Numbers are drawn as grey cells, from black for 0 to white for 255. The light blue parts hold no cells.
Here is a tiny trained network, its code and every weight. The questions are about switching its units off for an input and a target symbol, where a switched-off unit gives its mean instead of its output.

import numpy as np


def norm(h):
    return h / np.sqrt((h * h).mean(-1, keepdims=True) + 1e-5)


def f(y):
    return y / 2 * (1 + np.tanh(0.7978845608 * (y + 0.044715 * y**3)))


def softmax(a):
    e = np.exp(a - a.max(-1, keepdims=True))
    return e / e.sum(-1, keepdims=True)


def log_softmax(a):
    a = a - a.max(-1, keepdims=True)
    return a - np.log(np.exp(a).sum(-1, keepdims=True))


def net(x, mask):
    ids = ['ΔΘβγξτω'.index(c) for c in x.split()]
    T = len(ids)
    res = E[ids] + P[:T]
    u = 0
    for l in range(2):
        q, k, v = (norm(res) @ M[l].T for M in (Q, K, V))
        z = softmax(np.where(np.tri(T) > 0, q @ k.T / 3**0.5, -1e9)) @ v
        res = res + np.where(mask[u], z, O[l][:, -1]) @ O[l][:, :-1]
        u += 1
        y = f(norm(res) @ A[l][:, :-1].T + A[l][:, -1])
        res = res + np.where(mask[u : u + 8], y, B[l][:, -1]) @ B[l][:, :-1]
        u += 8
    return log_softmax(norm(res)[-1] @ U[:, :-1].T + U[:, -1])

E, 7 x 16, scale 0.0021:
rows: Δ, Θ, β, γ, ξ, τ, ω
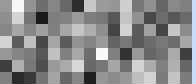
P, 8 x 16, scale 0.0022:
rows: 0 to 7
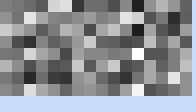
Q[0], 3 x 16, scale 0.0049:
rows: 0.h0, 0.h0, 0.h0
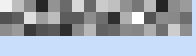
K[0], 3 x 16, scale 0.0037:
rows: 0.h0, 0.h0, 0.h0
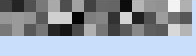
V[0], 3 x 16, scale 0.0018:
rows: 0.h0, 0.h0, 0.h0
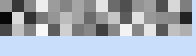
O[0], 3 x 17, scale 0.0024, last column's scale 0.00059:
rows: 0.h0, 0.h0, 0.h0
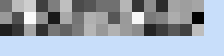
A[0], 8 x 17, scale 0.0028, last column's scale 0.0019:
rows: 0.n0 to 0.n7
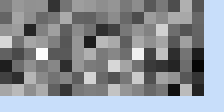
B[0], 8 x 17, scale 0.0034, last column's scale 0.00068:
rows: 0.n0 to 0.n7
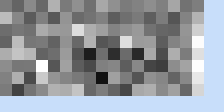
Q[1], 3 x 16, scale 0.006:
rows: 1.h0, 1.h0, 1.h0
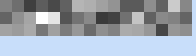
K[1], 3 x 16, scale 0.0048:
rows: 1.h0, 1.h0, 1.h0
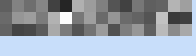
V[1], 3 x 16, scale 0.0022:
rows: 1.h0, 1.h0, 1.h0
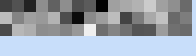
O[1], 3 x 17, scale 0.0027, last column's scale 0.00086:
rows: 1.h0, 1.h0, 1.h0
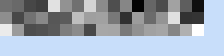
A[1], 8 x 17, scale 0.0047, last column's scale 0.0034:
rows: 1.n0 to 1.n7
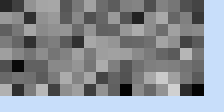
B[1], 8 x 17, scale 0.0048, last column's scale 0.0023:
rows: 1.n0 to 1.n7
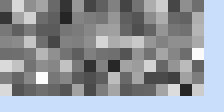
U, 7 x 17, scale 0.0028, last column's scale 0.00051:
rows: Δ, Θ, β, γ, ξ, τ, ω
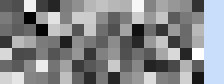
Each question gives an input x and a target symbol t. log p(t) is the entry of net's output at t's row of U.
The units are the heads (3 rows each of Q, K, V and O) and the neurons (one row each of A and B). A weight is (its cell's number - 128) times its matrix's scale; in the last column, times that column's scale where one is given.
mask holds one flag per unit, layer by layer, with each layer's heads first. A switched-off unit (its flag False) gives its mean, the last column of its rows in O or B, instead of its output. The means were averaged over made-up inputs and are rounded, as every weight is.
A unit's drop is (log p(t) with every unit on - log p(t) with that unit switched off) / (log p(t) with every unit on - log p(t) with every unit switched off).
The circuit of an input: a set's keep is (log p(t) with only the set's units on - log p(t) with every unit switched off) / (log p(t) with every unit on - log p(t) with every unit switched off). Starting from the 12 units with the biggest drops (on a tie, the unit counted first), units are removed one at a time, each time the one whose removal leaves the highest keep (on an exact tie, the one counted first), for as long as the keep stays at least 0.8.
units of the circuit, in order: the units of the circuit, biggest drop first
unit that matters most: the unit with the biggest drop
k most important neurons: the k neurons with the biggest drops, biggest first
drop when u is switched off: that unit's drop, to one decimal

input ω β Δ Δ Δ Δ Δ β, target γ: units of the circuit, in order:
(1.n0, 1.h0)
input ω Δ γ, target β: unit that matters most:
1.h0
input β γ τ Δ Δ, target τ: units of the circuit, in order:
(0.h0, 0.n5)
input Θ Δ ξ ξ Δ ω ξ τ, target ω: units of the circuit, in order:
(0.n4, 0.h0, 0.n2, 1.h0)
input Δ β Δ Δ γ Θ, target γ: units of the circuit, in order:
(0.h0, 1.n1)
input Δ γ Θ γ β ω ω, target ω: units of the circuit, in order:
(1.n5, 1.h0)
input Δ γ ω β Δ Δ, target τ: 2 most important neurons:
(0.n5, 1.n7)
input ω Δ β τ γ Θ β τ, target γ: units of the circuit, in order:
(1.h0, 1.n0)
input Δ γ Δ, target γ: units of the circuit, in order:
(0.h0, 1.n1)
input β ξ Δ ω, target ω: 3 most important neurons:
(1.n5, 1.n0, 0.n3)
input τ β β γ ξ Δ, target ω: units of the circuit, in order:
(0.h0, 1.n7)
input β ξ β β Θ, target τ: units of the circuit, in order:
(0.n5, 0.h0)
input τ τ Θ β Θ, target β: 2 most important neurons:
(0.n6, 0.n4)
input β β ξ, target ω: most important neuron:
(0.n3)
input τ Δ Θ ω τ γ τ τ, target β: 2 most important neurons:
(0.n4, 0.n6)
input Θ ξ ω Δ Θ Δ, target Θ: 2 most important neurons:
(0.n7, 0.n4)
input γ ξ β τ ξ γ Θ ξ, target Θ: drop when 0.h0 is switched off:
1.4
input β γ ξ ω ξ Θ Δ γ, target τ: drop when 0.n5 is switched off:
0.4
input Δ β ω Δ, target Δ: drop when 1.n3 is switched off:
0.6
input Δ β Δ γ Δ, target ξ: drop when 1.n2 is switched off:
0.0
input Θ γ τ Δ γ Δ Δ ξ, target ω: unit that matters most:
0.n4
